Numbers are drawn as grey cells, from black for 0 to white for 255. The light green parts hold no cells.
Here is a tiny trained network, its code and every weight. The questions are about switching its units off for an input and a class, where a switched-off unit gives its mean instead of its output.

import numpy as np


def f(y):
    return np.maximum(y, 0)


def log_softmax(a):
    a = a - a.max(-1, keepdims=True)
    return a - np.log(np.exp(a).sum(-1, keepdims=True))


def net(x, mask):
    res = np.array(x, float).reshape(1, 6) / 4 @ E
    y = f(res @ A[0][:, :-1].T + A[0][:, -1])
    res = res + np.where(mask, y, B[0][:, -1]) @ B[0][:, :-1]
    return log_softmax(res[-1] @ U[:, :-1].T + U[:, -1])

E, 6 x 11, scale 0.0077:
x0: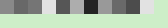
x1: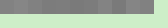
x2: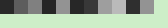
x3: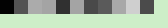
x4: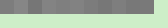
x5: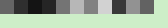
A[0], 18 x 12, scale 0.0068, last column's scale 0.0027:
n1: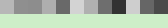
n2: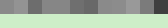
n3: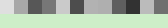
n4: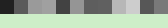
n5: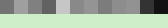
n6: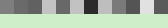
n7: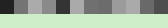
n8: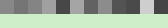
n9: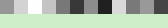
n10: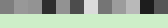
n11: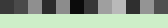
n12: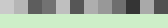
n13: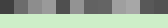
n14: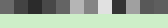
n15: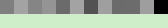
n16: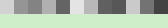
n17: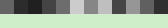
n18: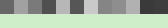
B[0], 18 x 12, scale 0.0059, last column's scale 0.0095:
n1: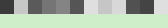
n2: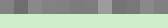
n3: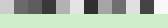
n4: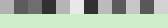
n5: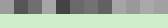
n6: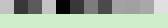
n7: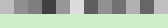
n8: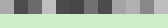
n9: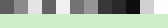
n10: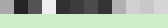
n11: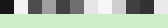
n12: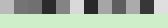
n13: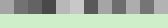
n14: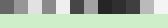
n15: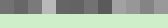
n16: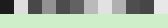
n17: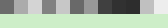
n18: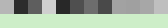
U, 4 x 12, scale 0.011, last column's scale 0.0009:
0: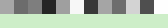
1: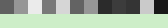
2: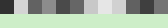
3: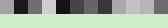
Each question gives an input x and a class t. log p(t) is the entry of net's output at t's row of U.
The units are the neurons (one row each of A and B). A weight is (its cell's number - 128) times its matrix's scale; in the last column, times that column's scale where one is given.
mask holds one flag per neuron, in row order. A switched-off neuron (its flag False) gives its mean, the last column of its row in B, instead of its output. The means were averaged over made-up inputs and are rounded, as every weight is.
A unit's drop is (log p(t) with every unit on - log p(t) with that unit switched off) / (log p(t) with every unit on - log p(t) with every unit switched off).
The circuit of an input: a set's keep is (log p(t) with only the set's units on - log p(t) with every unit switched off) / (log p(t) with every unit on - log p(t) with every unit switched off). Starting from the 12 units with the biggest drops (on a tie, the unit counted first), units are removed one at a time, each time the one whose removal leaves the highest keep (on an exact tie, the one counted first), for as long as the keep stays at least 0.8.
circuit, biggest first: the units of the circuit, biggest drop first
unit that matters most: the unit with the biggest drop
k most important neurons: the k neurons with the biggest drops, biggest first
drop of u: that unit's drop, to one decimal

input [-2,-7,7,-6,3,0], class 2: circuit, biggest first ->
n11
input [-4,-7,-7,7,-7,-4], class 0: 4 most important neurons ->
n4, n11, n7, n13
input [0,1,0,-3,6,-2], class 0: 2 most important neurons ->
n14, n17
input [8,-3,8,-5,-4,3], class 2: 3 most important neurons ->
n11, n10, n18
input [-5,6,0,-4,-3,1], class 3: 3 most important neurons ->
n10, n18, n4
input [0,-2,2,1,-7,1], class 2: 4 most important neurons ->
n9, n3, n12, n14
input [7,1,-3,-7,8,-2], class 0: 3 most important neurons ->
n3, n12, n10
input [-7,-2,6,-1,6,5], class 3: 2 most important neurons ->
n10, n18
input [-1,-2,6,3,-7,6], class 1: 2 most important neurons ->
n14, n17
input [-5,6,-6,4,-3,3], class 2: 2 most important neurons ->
n1, n16
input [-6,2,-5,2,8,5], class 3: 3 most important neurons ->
n10, n9, n18
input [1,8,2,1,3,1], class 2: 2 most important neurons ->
n9, n3
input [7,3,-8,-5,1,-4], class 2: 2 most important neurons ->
n16, n1
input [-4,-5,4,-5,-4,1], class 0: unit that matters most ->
n3
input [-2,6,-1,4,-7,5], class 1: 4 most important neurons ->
n14, n17, n3, n12
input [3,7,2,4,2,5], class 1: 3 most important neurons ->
n14, n17, n3
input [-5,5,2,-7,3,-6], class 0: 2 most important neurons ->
n3, n12
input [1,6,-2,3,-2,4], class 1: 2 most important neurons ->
n3, n14
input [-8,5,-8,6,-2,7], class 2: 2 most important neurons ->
n1, n16
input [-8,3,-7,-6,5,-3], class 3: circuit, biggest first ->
n10
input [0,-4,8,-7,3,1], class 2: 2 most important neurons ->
n11, n4
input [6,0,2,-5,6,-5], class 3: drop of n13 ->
0.1
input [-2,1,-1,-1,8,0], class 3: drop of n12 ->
0.2
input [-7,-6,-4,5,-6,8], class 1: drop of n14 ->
0.7
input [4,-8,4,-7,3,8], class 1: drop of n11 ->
0.0
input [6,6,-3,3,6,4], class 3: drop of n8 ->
0.1
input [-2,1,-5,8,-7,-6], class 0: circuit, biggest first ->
n4
